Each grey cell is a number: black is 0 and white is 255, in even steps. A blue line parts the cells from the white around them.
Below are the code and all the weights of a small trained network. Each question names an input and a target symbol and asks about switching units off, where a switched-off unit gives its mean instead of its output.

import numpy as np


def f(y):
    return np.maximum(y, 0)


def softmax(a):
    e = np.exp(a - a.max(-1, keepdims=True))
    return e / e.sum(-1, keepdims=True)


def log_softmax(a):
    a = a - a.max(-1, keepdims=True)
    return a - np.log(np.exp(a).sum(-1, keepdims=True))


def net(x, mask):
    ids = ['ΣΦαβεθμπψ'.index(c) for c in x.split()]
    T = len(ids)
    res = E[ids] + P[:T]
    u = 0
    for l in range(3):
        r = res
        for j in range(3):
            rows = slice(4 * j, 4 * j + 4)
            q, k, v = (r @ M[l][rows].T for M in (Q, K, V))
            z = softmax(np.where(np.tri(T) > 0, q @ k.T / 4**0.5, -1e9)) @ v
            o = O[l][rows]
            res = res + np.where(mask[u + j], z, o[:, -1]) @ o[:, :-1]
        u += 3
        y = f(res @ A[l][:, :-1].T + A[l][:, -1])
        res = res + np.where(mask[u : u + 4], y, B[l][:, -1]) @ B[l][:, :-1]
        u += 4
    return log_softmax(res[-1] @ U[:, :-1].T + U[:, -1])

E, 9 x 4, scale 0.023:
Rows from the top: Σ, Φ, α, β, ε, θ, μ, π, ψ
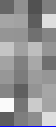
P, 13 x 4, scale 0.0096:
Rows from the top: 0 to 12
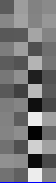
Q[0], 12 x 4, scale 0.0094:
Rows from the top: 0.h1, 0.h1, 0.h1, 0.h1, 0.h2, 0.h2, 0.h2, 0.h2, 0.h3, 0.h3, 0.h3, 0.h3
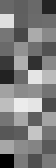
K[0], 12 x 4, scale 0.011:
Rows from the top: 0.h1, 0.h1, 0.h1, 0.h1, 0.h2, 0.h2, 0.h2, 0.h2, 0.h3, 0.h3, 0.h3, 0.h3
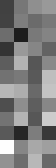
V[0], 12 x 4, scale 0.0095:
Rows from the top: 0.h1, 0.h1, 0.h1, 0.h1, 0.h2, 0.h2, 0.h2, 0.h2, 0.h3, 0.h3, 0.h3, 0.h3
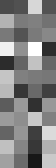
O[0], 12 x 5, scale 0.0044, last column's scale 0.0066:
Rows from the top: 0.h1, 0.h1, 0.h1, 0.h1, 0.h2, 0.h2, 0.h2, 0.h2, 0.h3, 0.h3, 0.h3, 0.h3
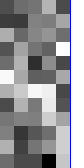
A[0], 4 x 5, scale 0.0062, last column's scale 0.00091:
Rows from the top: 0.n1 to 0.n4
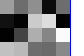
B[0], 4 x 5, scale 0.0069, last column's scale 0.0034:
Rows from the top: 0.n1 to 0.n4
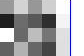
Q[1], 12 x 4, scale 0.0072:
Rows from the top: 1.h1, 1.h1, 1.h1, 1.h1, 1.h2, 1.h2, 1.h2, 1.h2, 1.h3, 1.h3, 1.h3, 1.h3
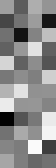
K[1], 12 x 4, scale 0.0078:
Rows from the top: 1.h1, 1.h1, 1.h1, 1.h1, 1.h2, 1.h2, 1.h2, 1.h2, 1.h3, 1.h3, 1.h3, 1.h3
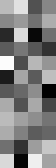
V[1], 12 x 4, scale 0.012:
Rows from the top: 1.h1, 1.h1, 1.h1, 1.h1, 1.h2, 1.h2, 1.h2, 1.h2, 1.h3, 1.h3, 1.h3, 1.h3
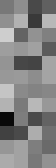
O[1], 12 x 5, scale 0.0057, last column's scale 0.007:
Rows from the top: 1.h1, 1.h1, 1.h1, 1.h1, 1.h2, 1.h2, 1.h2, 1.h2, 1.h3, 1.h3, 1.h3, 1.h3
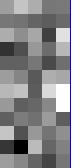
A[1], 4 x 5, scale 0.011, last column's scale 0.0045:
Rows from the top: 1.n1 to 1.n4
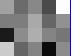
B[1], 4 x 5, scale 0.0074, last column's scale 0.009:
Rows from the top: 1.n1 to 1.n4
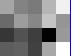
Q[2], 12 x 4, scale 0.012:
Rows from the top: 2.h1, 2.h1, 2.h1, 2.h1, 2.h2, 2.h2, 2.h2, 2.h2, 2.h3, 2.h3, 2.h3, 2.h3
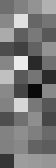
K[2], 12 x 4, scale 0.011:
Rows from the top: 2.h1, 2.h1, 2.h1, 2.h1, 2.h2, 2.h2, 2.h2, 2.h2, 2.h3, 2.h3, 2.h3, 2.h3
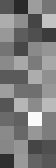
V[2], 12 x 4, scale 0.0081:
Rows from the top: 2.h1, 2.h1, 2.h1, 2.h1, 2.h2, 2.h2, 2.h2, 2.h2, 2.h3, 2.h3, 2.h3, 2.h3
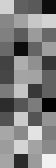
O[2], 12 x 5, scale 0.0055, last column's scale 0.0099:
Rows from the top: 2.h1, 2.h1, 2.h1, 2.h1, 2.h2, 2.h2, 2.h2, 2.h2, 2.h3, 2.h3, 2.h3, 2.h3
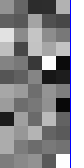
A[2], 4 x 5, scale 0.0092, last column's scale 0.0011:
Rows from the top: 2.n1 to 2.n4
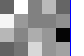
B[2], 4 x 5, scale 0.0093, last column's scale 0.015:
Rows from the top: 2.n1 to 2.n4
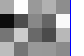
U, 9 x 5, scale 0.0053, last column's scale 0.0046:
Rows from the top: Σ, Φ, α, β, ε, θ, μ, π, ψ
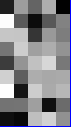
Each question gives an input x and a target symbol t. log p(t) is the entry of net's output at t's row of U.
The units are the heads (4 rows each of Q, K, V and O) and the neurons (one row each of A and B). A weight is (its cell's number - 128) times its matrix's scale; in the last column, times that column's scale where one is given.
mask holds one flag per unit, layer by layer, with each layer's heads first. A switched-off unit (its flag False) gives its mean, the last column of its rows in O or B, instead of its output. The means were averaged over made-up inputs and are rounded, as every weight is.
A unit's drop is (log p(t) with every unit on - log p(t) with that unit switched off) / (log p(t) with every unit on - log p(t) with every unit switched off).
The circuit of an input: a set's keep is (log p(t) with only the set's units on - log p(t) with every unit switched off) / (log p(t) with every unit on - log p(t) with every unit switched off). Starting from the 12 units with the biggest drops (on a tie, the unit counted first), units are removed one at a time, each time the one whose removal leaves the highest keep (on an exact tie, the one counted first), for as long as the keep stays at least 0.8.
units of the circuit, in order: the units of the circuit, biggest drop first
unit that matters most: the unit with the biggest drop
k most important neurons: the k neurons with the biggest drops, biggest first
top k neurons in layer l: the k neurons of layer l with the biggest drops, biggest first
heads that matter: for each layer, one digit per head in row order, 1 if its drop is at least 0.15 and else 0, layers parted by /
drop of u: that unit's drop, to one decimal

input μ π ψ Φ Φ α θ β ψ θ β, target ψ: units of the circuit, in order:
2.n2, 0.n2, 1.h2
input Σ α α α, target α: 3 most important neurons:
2.n2, 2.n1, 0.n3
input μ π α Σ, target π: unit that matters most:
1.h2
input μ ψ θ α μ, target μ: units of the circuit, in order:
2.n2, 2.h1, 2.n4
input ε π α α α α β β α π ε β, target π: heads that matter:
010 / 110 / 011
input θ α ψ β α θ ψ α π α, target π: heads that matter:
000 / 011 / 011
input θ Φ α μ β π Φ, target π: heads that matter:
010 / 010 / 011
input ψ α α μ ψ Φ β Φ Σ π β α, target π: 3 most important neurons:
2.n2, 0.n2, 0.n1
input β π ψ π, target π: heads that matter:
010 / 010 / 001
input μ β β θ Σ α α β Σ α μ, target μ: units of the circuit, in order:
2.n2, 2.n4, 2.h1
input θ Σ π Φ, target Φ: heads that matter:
001 / 001 / 100
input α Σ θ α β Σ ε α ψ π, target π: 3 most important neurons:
2.n2, 2.n3, 0.n2
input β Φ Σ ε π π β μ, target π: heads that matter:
010 / 010 / 011
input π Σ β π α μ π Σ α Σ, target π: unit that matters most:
2.h2
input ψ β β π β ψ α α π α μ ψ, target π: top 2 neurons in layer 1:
1.n4, 1.n3
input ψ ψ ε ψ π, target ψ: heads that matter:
010 / 010 / 010
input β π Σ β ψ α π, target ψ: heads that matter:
100 / 001 / 010
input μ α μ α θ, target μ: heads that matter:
000 / 010 / 100
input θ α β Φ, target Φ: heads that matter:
001 / 000 / 000
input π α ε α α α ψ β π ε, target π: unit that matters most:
2.h3
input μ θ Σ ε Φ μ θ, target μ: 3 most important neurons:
2.n2, 2.n4, 0.n3
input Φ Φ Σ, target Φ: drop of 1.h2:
0.1
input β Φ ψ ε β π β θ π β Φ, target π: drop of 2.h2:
0.3
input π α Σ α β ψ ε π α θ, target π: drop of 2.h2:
0.5
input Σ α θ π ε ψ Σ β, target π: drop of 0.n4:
-0.1
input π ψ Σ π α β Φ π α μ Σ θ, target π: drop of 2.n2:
0.4
